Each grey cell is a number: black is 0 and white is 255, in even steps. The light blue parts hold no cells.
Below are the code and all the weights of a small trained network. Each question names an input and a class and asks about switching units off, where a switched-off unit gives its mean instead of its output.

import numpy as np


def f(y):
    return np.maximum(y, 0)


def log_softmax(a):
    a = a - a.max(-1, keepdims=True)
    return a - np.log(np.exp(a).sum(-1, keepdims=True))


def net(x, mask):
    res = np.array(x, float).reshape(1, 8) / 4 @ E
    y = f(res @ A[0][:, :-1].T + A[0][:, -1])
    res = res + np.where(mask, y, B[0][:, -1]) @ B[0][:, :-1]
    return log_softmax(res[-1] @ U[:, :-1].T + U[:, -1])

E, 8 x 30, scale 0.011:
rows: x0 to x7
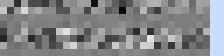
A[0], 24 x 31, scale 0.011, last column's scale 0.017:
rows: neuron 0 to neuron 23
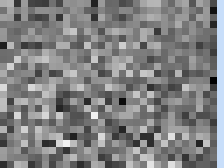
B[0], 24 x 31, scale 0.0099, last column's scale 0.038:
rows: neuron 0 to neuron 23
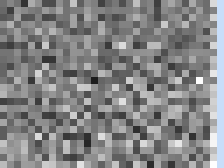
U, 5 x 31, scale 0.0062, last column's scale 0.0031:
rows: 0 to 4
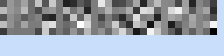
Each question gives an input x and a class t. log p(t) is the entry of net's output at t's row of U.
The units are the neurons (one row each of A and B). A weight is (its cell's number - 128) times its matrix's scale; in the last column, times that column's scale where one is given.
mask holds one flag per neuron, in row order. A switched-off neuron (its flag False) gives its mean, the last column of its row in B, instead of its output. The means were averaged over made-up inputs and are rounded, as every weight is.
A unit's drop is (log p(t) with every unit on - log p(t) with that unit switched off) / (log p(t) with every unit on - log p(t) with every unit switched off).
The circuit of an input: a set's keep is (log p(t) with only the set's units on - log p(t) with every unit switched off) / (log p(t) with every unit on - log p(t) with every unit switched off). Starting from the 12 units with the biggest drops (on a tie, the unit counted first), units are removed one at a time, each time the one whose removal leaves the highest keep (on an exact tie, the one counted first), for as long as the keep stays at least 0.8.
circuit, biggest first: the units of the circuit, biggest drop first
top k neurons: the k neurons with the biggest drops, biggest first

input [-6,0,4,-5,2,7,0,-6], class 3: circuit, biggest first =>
[neuron 23]
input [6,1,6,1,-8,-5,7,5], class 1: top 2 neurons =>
[neuron 15; neuron 13]
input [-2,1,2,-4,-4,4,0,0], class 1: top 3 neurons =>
[neuron 12; neuron 13; neuron 15]
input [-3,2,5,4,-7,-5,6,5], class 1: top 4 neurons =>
[neuron 15; neuron 19; neuron 13; neuron 21]
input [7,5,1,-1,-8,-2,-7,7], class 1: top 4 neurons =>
[neuron 13; neuron 15; neuron 21; neuron 10]
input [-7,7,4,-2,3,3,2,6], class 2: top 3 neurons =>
[neuron 16; neuron 8; neuron 6]
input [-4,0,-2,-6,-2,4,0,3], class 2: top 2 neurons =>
[neuron 16; neuron 12]
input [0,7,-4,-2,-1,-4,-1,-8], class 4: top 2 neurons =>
[neuron 14; neuron 23]
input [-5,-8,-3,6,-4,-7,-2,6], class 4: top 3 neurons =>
[neuron 23; neuron 6; neuron 9]
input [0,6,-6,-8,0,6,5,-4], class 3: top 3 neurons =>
[neuron 23; neuron 19; neuron 6]
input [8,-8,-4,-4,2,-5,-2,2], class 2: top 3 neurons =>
[neuron 0; neuron 2; neuron 14]
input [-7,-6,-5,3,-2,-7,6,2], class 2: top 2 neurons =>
[neuron 16; neuron 23]
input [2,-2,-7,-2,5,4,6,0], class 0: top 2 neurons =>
[neuron 10; neuron 22]
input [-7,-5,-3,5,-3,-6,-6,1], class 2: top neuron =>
[neuron 16]
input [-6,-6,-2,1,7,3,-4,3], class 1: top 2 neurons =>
[neuron 20; neuron 0]
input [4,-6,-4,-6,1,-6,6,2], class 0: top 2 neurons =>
[neuron 23; neuron 4]
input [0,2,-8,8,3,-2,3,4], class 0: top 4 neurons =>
[neuron 23; neuron 15; neuron 13; neuron 21]
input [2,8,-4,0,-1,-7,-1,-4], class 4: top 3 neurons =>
[neuron 14; neuron 18; neuron 23]
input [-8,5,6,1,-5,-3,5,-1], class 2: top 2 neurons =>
[neuron 16; neuron 8]
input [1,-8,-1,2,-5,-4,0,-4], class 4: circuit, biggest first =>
[neuron 6]
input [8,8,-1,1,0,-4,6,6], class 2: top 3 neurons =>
[neuron 0; neuron 2; neuron 6]
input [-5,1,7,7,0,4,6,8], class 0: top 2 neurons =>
[neuron 10; neuron 22]
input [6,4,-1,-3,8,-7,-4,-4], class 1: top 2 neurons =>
[neuron 20; neuron 23]
